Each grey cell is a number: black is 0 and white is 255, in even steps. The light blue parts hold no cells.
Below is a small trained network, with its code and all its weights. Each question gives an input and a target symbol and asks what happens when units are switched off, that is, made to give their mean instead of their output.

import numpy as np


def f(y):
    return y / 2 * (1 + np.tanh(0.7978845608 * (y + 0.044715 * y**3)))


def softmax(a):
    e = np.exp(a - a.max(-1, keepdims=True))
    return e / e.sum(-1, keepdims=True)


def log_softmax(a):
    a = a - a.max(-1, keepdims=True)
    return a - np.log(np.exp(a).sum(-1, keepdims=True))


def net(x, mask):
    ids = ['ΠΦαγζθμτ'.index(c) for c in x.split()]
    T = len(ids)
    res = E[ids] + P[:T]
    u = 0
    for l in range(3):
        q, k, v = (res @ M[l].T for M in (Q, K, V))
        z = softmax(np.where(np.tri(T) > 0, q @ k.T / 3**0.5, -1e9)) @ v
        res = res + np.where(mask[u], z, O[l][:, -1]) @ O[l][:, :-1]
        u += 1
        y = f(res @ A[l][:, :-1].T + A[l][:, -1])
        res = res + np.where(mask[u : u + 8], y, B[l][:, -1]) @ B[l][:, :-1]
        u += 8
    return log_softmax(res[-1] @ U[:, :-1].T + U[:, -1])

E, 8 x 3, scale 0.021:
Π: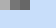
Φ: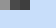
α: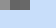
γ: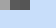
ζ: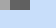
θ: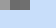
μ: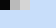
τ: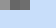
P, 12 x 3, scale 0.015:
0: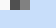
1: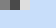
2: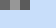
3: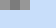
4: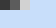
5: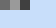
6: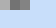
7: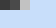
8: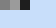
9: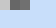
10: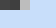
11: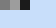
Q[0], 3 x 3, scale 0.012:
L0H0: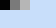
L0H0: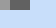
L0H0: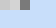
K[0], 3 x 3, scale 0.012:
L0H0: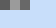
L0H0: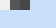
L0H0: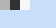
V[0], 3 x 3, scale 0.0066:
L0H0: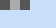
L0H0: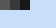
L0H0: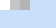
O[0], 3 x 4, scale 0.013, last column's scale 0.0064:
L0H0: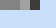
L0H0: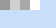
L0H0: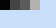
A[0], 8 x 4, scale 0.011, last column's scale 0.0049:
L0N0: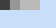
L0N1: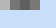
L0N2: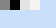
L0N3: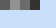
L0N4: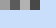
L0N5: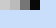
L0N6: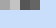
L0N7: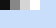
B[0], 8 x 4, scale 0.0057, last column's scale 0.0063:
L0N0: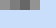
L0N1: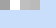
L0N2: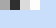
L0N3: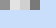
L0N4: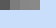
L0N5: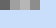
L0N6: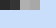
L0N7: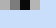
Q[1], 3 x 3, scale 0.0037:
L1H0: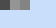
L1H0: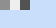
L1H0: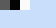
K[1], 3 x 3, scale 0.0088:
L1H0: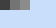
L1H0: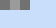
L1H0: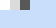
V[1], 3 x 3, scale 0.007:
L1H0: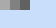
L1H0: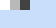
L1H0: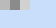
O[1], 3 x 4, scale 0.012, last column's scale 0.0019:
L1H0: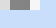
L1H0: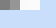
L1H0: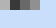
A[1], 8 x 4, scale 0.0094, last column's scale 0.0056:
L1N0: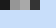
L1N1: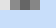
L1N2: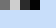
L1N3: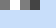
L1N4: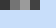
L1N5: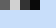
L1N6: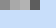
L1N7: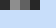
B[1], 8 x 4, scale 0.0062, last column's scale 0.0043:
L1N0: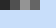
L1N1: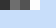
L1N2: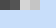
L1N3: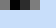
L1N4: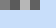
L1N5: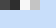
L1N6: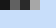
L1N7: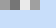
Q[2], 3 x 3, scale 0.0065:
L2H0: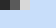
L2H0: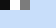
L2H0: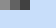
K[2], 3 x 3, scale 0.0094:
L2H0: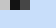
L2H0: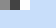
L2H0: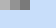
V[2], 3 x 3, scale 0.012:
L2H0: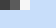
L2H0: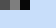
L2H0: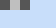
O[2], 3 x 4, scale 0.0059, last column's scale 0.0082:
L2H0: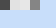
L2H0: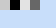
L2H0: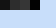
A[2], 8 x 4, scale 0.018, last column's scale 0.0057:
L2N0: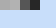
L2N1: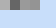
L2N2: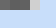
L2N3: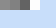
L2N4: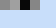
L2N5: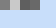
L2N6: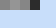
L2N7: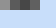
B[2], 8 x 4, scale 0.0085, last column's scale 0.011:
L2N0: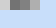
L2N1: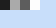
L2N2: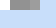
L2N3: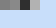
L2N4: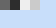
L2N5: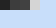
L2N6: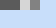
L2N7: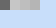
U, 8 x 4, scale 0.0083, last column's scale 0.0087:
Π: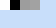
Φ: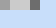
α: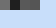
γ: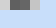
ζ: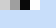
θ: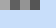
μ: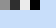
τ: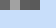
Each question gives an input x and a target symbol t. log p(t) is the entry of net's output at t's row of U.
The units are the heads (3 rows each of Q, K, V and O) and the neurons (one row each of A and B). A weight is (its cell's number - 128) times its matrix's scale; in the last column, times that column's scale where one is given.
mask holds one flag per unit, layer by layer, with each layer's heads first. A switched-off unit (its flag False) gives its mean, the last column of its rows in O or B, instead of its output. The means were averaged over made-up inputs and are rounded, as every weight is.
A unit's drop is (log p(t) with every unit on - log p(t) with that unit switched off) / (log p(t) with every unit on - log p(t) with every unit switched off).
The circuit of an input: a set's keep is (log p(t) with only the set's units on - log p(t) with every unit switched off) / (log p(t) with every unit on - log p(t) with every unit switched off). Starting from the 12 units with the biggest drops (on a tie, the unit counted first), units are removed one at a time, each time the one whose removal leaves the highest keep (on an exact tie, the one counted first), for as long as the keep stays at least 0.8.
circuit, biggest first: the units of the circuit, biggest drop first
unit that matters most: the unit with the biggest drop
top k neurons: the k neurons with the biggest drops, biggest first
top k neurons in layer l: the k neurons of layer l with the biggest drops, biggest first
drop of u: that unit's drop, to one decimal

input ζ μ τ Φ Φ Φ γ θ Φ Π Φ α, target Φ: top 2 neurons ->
L0N7, L0N2
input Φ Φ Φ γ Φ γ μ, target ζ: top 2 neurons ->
L0N7, L0N2
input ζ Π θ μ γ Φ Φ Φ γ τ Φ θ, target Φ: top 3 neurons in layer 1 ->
L1N5, L1N2, L1N7
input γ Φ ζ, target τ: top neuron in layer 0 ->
L0N2
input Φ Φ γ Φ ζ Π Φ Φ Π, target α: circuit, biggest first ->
L2N5, L1H0, L2N4
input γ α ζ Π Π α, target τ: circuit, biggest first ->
L2H0, L2N5
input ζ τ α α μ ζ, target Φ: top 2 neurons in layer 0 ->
L0N7, L0N2
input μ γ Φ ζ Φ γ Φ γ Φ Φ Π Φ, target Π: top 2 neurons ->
L2N4, L1N6
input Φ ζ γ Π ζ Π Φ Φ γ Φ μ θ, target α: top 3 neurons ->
L2N5, L2N4, L0N2
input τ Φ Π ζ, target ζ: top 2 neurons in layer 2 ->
L2N4, L2N3
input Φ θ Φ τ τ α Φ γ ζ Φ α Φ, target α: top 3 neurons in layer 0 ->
L0N2, L0N6, L0N1
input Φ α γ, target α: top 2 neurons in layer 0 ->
L0N2, L0N1
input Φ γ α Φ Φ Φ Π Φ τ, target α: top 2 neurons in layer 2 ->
L2N5, L2N4
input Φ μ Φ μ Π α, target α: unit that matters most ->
L2N5
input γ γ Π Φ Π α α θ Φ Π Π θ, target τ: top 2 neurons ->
L0N2, L2N5
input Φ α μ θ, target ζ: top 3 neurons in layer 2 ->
L2N4, L2N7, L2N6
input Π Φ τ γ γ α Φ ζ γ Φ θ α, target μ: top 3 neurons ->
L1N5, L0N2, L1N2
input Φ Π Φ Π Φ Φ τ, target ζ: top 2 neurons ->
L2N4, L1N5
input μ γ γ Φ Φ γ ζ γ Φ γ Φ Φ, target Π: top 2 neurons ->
L2N4, L2N1
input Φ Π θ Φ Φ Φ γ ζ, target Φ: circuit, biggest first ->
L0H0
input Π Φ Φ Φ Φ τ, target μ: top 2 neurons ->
L1N5, L0N2
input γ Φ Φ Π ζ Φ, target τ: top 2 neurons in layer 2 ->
L2N5, L2N4
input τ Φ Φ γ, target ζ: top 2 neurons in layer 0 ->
L0N7, L0N2
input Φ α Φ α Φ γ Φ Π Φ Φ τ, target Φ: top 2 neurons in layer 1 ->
L1N6, L1N1
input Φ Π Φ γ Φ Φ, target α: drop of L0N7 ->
0.0
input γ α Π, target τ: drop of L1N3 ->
0.0
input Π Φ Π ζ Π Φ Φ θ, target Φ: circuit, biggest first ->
L0H0
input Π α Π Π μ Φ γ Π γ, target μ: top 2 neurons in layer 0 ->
L0N7, L0N2
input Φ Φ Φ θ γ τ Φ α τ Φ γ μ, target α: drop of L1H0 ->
0.2
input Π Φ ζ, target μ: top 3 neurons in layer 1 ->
L1N5, L1N2, L1N7
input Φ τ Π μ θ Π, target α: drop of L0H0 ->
0.1
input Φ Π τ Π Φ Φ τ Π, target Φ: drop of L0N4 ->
0.0
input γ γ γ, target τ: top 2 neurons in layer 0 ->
L0N2, L0N1
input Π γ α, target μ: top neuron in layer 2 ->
L2N3
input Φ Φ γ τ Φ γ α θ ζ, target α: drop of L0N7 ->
-0.1
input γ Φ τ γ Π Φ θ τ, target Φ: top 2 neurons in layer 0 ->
L0N2, L0N5
